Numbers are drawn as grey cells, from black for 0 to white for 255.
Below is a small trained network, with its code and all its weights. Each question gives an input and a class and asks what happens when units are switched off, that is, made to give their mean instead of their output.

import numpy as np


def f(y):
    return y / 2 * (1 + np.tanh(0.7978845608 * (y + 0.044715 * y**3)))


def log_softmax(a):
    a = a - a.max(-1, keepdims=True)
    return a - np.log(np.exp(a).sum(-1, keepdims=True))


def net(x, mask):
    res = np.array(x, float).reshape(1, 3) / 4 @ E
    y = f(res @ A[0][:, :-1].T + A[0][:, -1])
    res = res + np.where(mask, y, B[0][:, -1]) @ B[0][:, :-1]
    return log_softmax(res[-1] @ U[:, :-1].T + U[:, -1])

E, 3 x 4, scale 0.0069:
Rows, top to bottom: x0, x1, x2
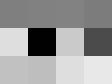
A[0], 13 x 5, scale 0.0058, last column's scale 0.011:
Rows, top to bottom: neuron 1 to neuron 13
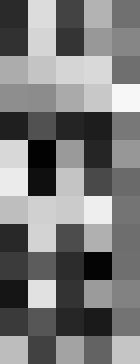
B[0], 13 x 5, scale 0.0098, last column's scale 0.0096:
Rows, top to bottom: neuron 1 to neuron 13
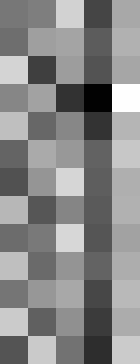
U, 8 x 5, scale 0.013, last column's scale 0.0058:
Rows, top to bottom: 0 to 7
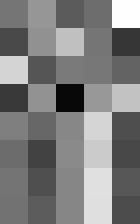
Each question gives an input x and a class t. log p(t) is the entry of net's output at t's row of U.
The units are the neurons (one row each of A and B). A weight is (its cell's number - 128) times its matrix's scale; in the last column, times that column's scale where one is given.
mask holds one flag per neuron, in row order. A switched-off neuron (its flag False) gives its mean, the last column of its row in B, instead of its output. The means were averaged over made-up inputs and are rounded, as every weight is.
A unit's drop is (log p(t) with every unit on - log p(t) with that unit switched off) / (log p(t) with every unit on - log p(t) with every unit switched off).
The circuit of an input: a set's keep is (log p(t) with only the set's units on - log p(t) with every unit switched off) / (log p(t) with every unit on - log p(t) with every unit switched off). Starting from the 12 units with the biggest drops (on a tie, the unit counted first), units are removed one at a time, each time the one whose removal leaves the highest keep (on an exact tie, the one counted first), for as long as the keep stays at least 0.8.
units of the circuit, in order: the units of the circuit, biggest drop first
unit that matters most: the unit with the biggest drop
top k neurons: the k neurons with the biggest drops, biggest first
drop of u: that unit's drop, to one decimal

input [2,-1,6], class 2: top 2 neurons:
(neuron 3; neuron 8)
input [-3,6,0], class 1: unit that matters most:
neuron 7
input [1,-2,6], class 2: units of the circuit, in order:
(neuron 3; neuron 8)
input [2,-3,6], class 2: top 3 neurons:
(neuron 3; neuron 8; neuron 13)
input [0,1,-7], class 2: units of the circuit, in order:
(neuron 12; neuron 10)
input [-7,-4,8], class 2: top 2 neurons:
(neuron 3; neuron 8)
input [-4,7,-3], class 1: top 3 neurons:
(neuron 7; neuron 6; neuron 4)
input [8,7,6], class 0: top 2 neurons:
(neuron 4; neuron 13)
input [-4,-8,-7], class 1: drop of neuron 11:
0.1
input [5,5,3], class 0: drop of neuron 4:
0.2
